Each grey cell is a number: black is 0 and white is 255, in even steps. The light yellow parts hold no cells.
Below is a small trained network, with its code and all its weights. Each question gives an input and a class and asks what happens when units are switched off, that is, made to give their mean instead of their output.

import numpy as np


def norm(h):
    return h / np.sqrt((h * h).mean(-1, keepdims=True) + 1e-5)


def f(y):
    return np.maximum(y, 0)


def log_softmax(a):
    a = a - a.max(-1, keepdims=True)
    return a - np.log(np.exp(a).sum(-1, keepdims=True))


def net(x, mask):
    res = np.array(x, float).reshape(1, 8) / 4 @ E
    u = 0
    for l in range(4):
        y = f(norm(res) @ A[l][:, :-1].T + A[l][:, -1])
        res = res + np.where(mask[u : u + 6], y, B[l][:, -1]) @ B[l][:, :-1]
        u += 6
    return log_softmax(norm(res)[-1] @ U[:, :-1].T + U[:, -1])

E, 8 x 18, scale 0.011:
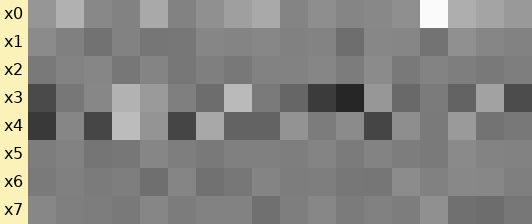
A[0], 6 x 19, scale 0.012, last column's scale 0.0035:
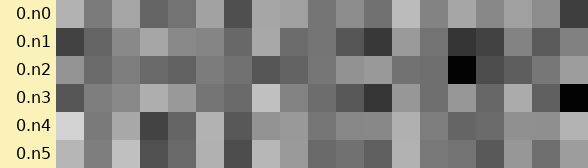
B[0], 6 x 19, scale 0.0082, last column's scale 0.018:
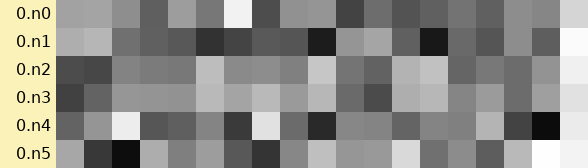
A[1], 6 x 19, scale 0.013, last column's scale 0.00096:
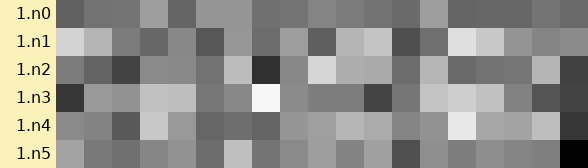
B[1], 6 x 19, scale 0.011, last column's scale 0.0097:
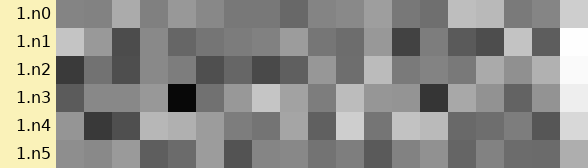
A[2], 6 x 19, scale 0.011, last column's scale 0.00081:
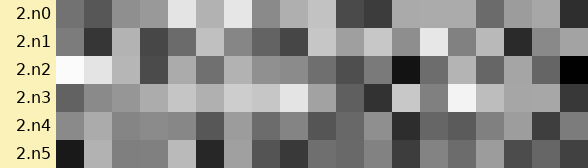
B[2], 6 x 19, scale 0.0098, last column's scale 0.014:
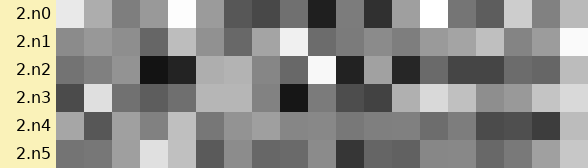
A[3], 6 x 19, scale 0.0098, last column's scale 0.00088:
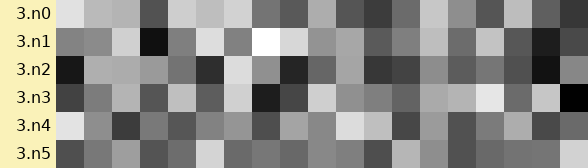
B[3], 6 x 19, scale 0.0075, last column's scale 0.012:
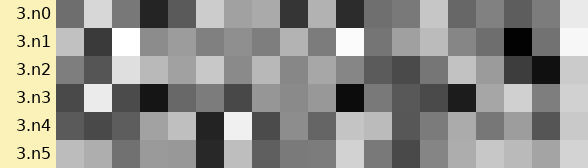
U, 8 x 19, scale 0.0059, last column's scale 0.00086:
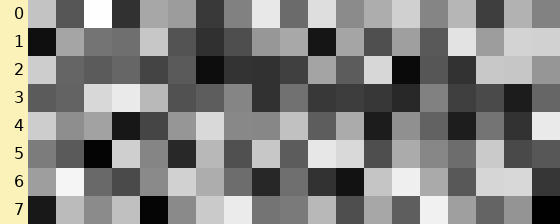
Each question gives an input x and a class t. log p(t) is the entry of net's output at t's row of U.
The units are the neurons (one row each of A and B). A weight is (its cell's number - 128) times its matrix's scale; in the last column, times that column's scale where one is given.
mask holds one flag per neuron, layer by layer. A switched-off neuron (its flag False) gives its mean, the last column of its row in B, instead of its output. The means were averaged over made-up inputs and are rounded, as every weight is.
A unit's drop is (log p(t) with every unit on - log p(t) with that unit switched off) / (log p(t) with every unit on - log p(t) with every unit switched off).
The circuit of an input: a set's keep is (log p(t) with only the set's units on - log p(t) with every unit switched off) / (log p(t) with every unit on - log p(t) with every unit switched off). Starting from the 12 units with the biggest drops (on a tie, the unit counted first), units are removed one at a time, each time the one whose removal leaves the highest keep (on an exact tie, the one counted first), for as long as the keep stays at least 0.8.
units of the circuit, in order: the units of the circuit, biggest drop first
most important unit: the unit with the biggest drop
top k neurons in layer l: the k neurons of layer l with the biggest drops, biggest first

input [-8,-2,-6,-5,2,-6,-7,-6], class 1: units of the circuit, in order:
(1.n2)
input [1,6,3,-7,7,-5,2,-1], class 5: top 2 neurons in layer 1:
(1.n4, 1.n1)
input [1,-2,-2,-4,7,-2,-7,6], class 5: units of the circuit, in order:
(0.n2, 1.n4)
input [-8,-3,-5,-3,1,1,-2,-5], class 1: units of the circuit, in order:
(0.n4, 1.n2)
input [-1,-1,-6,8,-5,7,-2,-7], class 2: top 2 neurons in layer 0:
(0.n1, 0.n5)
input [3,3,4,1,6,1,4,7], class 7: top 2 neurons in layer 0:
(0.n5, 0.n1)
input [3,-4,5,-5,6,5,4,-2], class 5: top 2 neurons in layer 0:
(0.n2, 0.n4)
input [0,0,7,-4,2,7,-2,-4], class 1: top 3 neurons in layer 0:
(0.n4, 0.n1, 0.n5)
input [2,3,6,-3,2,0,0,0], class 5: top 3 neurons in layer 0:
(0.n2, 0.n1, 0.n4)
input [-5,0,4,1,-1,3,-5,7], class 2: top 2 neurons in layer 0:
(0.n1, 0.n3)
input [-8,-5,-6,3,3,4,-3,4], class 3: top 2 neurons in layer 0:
(0.n1, 0.n5)
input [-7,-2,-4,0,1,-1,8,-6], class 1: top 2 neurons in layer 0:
(0.n2, 0.n4)
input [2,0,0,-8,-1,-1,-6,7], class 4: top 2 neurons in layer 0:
(0.n5, 0.n3)
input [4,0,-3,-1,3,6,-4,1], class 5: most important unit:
0.n3
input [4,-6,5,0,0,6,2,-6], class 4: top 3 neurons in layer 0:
(0.n5, 0.n2, 0.n3)
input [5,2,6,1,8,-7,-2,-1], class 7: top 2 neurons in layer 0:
(0.n1, 0.n5)
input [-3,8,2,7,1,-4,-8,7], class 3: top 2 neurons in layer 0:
(0.n1, 0.n5)
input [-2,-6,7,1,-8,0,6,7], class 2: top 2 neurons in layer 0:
(0.n5, 0.n3)
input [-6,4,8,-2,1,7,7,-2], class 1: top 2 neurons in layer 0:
(0.n4, 0.n3)
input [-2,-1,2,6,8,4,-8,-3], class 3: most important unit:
0.n1
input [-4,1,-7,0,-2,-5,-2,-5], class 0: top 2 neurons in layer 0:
(0.n2, 0.n4)
